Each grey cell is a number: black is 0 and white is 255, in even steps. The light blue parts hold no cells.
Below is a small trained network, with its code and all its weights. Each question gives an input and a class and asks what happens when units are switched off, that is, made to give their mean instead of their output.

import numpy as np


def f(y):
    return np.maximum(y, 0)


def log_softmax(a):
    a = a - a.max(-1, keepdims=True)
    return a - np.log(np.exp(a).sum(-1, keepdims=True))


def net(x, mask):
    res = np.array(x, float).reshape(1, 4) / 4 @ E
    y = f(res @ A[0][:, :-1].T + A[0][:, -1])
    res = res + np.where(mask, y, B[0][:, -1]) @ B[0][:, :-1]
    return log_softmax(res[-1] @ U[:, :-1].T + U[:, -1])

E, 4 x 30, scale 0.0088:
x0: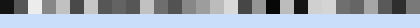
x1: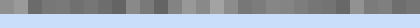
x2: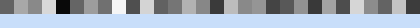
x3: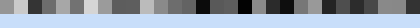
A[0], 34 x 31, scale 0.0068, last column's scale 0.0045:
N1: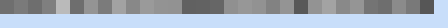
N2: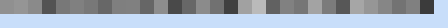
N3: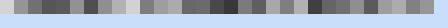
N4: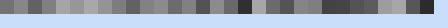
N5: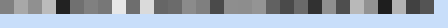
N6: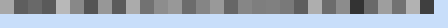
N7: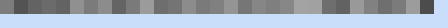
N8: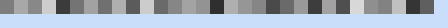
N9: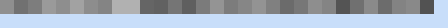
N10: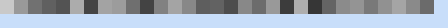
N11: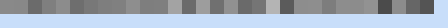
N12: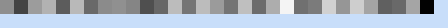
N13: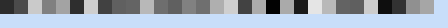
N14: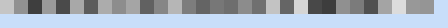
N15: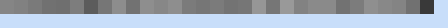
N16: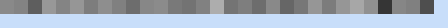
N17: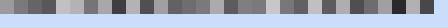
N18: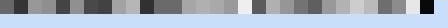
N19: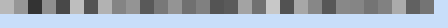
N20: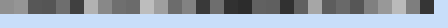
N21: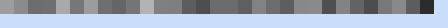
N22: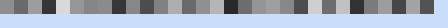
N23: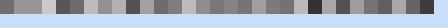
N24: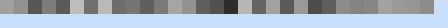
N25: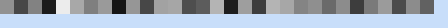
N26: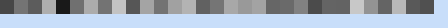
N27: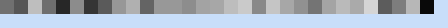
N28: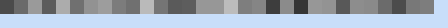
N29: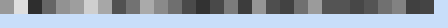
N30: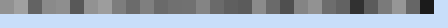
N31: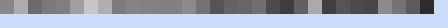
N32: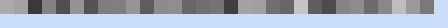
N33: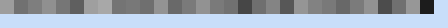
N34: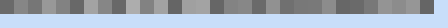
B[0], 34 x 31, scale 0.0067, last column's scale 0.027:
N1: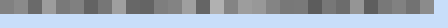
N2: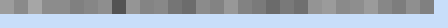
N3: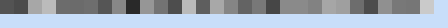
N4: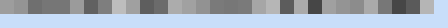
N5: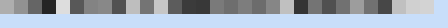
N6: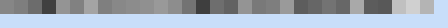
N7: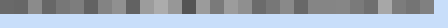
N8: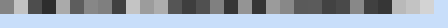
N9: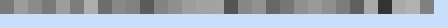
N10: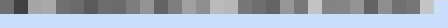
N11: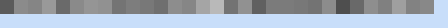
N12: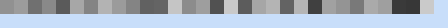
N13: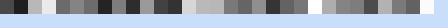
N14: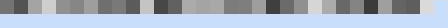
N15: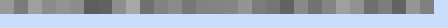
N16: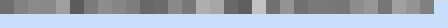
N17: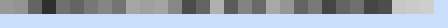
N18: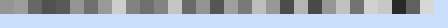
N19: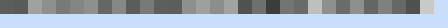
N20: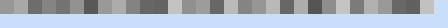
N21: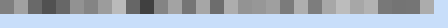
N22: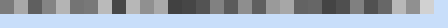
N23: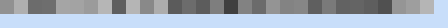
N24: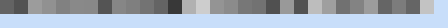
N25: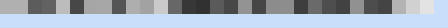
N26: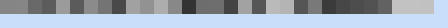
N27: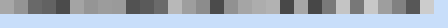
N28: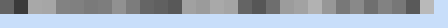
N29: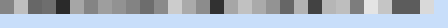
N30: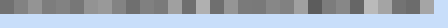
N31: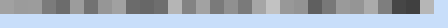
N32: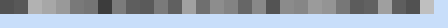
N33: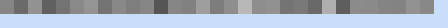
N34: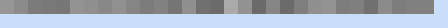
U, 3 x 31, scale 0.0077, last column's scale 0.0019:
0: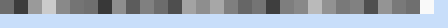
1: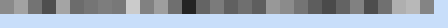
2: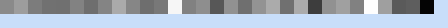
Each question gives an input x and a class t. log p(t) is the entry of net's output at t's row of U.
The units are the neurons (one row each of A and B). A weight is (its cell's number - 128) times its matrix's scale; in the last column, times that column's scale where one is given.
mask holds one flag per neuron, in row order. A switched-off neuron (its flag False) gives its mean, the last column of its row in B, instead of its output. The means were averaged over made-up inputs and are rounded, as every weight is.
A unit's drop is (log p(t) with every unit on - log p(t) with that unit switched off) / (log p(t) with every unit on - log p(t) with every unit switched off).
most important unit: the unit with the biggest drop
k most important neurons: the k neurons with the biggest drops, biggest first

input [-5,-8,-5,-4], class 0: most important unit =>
N14
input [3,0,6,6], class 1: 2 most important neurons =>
N8; N5
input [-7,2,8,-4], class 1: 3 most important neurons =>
N8; N5; N13
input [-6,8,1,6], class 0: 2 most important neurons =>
N14; N3
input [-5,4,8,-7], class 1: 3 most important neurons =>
N8; N5; N26
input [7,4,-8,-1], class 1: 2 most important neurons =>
N25; N22
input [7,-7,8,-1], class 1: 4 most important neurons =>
N8; N5; N26; N23
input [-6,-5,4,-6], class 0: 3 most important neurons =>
N14; N3; N29
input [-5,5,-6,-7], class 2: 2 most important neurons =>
N18; N12
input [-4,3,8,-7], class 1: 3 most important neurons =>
N8; N5; N26
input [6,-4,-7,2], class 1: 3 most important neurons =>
N25; N22; N17
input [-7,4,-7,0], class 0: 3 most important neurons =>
N14; N3; N19
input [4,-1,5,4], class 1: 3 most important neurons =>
N8; N5; N14
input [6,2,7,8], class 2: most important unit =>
N29
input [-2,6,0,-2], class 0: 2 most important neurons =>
N29; N20
